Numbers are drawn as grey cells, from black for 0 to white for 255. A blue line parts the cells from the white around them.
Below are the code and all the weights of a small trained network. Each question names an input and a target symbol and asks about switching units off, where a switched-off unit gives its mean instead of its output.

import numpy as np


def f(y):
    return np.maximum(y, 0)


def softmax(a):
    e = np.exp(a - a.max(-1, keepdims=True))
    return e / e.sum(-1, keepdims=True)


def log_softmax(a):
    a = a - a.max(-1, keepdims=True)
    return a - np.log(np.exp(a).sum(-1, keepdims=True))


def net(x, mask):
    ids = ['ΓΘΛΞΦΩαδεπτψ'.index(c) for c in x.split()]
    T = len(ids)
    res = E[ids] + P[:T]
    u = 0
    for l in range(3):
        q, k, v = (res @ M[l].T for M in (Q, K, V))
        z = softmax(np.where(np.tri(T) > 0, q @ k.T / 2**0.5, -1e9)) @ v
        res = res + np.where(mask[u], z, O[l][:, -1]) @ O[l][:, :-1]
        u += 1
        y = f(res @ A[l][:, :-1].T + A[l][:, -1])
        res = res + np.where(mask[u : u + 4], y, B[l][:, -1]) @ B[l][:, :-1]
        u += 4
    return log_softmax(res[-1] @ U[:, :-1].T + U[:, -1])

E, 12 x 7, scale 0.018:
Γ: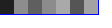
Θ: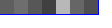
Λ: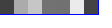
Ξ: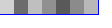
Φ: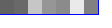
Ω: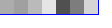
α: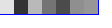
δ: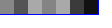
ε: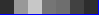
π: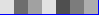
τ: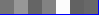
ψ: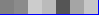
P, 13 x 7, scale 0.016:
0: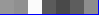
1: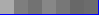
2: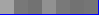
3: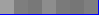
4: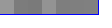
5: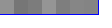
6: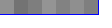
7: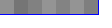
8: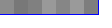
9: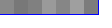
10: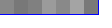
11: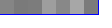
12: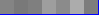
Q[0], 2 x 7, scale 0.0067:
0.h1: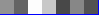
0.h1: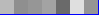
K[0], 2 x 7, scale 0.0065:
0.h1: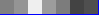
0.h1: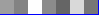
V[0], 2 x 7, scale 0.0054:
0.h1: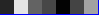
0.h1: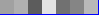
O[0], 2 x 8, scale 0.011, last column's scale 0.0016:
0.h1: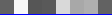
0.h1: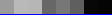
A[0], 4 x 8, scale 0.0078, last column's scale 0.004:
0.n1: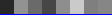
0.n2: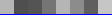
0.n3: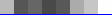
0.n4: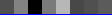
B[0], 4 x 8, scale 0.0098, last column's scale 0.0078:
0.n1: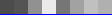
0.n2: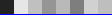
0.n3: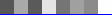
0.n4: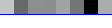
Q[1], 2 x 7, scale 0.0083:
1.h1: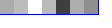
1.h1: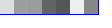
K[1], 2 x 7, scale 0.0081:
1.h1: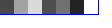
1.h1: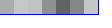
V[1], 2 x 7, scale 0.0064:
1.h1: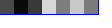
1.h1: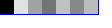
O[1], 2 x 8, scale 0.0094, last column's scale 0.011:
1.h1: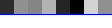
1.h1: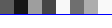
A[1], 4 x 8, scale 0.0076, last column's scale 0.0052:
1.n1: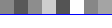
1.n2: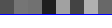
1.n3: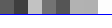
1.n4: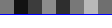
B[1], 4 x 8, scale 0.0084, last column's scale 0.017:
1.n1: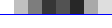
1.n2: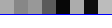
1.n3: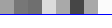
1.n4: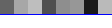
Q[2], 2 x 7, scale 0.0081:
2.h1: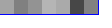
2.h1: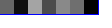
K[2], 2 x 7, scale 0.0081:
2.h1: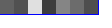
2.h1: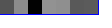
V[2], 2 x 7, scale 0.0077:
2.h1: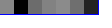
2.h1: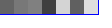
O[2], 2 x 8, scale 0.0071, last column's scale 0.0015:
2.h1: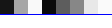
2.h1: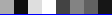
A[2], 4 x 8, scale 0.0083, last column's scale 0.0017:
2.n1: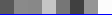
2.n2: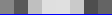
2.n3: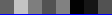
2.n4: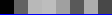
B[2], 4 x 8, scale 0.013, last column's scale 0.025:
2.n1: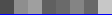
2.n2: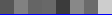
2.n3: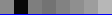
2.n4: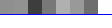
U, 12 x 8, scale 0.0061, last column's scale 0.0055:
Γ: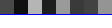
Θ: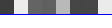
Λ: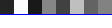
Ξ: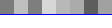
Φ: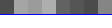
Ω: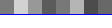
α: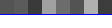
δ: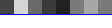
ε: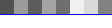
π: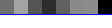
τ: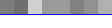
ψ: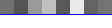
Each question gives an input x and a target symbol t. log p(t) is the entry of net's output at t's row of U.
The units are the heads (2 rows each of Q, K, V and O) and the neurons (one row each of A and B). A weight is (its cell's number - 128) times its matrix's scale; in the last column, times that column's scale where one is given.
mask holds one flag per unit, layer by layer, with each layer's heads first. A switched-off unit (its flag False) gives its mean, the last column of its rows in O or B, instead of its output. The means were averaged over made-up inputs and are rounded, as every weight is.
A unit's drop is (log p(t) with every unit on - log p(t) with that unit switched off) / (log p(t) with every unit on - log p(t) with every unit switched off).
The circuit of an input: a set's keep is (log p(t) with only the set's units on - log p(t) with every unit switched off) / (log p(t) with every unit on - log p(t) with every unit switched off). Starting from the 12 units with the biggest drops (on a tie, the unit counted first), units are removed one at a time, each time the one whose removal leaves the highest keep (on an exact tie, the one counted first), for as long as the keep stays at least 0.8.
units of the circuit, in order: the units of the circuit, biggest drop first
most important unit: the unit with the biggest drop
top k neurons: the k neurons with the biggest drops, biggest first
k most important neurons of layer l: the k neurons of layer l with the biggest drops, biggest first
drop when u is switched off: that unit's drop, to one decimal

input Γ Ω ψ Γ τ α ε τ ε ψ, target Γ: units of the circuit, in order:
1.h1
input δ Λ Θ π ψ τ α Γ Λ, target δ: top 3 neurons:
1.n1; 1.n3; 0.n3
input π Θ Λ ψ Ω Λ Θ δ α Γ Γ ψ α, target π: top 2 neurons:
1.n1; 2.n3
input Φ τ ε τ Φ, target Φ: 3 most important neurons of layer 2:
2.n4; 2.n3; 2.n1
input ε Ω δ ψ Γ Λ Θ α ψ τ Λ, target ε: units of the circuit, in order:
0.h1; 0.n1
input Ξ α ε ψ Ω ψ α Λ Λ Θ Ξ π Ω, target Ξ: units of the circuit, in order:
1.h1; 2.h1; 1.n2
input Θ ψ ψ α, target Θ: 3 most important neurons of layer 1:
1.n2; 1.n1; 1.n4
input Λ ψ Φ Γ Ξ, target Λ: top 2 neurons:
0.n3; 1.n1
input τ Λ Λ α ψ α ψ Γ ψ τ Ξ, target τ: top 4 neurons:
1.n1; 2.n4; 2.n2; 0.n3
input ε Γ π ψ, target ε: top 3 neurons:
1.n2; 0.n3; 2.n4
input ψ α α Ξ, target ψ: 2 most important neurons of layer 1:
1.n2; 1.n4
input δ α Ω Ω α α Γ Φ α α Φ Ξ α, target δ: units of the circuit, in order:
1.n1; 1.h1; 2.h1
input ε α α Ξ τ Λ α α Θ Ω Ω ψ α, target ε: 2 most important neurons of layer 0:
0.n3; 0.n2
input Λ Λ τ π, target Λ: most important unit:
0.h1
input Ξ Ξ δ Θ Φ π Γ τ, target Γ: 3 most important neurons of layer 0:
0.n3; 0.n1; 0.n4
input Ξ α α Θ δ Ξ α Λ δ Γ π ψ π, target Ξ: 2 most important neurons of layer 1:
1.n1; 1.n2
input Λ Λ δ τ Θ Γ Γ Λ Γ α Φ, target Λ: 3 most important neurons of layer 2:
2.n2; 2.n4; 2.n3
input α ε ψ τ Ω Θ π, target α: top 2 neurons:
1.n4; 0.n4
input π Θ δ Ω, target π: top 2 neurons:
2.n3; 0.n2
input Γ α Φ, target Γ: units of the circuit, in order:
1.h1
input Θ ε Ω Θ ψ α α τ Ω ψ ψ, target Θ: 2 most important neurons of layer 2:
2.n3; 2.n4
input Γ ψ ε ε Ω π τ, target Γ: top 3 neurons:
1.n3; 0.n1; 0.n3
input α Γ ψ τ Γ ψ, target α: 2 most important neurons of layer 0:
0.n4; 0.n2
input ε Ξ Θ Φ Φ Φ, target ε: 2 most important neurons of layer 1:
1.n2; 1.n1
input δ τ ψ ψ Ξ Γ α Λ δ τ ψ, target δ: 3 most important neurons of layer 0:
0.n3; 0.n2; 0.n4
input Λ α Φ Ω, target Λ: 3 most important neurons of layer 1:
1.n1; 1.n3; 1.n4
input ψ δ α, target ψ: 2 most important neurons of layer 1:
1.n2; 1.n4
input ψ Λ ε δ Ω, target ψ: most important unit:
2.h1
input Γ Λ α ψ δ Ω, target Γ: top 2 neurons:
1.n2; 0.n1
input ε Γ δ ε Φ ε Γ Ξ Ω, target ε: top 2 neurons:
1.n2; 0.n3
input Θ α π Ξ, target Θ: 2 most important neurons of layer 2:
2.n4; 2.n3
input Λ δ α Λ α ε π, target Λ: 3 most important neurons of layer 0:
0.n1; 0.n3; 0.n2
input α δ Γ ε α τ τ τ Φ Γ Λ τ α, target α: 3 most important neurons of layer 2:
2.n3; 2.n4; 2.n2
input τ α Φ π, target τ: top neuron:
1.n1
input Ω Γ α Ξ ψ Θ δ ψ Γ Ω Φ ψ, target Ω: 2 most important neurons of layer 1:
1.n1; 1.n3
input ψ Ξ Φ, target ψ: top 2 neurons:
2.n2; 1.n2
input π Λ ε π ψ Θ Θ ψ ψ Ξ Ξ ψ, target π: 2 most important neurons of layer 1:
1.n1; 1.n3
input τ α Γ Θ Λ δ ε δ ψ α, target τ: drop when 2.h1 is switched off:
0.2
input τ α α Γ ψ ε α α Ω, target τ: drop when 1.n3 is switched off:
0.0
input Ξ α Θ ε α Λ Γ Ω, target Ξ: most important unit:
1.h1
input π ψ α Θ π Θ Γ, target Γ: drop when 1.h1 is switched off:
0.6
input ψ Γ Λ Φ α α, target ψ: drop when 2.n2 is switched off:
0.3
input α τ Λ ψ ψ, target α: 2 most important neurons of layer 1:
1.n4; 1.n1
